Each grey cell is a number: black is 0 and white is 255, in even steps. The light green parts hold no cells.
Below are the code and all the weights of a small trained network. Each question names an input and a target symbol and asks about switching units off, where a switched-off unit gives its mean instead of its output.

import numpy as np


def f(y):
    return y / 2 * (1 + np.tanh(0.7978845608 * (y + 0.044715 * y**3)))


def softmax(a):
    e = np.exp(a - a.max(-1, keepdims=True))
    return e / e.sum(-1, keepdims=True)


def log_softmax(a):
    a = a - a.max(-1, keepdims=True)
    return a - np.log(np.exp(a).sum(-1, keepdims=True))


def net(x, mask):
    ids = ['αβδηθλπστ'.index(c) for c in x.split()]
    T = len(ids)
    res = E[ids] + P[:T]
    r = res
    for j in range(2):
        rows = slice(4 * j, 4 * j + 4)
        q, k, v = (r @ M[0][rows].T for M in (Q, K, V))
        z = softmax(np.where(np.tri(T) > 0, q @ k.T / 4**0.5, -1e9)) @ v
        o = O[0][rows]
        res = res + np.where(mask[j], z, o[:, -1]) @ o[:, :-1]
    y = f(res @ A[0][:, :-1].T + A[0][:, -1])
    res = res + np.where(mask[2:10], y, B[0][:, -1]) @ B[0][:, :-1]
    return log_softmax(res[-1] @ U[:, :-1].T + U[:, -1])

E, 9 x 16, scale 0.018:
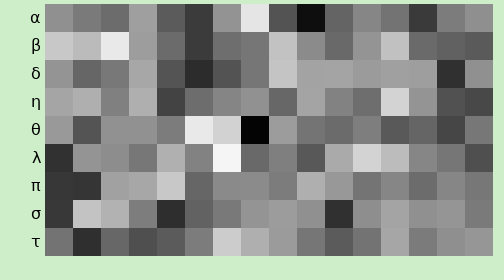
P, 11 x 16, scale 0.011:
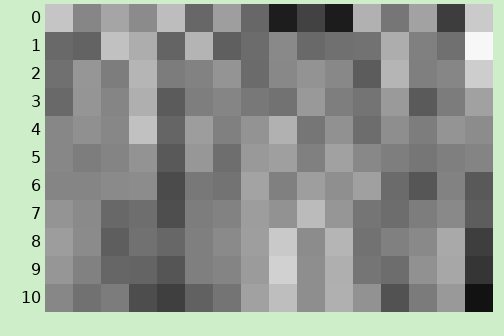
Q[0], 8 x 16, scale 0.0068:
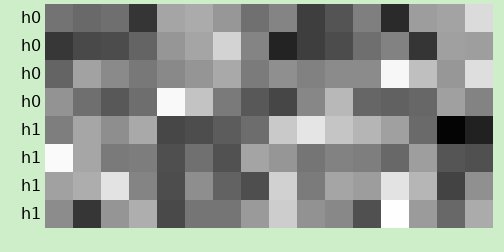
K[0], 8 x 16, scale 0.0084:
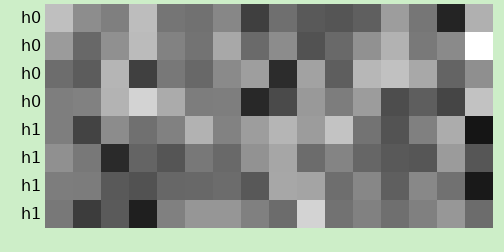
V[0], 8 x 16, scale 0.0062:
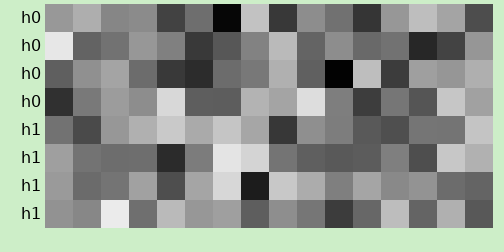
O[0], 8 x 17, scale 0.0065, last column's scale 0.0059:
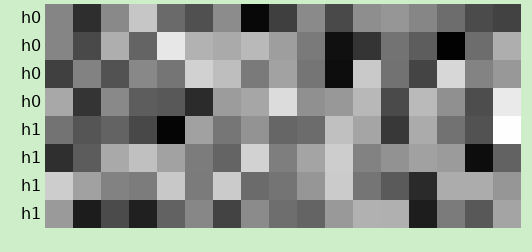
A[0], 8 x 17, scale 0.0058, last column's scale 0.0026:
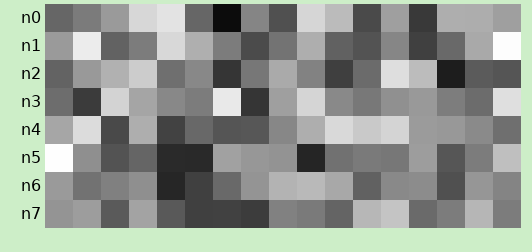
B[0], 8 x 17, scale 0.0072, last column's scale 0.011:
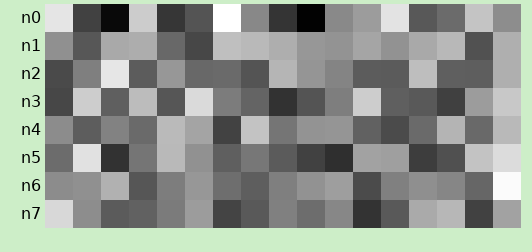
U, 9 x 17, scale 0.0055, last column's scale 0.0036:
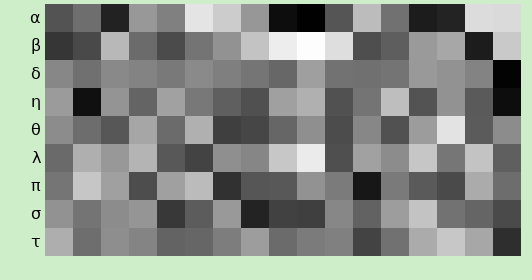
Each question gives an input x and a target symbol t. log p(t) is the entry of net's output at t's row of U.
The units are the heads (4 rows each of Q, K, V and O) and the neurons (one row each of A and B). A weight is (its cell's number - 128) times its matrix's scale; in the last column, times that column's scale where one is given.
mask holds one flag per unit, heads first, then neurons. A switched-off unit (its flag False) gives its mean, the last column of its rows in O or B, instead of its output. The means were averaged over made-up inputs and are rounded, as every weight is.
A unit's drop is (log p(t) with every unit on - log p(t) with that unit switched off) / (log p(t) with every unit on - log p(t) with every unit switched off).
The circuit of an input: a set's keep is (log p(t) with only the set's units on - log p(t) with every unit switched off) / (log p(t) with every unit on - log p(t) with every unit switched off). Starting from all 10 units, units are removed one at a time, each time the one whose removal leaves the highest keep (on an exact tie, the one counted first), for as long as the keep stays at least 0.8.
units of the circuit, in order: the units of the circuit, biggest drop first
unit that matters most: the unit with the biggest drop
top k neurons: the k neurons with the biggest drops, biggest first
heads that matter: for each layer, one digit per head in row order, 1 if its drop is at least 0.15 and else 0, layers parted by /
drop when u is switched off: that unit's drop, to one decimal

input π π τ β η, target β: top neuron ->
(n5)
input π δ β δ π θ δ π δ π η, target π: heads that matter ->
00
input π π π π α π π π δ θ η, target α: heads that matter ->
11
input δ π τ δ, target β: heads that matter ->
01
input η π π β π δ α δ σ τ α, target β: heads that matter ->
01
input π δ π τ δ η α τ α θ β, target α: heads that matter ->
01
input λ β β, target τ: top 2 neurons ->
(n0, n1)
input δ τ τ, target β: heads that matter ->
01
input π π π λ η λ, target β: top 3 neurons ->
(n3, n4, n0)
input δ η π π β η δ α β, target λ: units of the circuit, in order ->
(n1, h1)
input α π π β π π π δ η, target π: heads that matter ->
10
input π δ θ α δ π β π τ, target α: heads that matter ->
00
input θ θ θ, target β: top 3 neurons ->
(n1, n5, n3)
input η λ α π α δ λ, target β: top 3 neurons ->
(n5, n3, n0)
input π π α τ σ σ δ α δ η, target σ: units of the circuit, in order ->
(h0, h1, n0, n2)
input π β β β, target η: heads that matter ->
11
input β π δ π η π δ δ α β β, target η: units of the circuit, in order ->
(h1)
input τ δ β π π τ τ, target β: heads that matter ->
01
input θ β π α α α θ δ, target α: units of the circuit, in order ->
(h1, h0, n3)
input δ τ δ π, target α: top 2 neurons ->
(n0, n3)
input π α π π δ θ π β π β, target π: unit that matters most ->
n5
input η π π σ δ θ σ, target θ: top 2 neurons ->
(n7, n5)
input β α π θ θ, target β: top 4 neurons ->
(n1, n5, n0, n3)
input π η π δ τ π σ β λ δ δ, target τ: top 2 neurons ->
(n0, n4)
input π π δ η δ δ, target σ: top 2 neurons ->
(n0, n7)
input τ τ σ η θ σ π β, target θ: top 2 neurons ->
(n7, n4)
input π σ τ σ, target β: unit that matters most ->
h1
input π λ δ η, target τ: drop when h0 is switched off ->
0.8
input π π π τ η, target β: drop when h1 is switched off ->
1.0
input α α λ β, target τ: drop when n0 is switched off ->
0.5
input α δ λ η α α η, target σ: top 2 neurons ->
(n0, n2)
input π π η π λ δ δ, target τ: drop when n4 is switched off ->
0.2
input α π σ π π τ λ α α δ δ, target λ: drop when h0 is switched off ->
0.1
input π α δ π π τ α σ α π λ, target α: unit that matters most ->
n6
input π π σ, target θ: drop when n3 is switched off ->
0.0
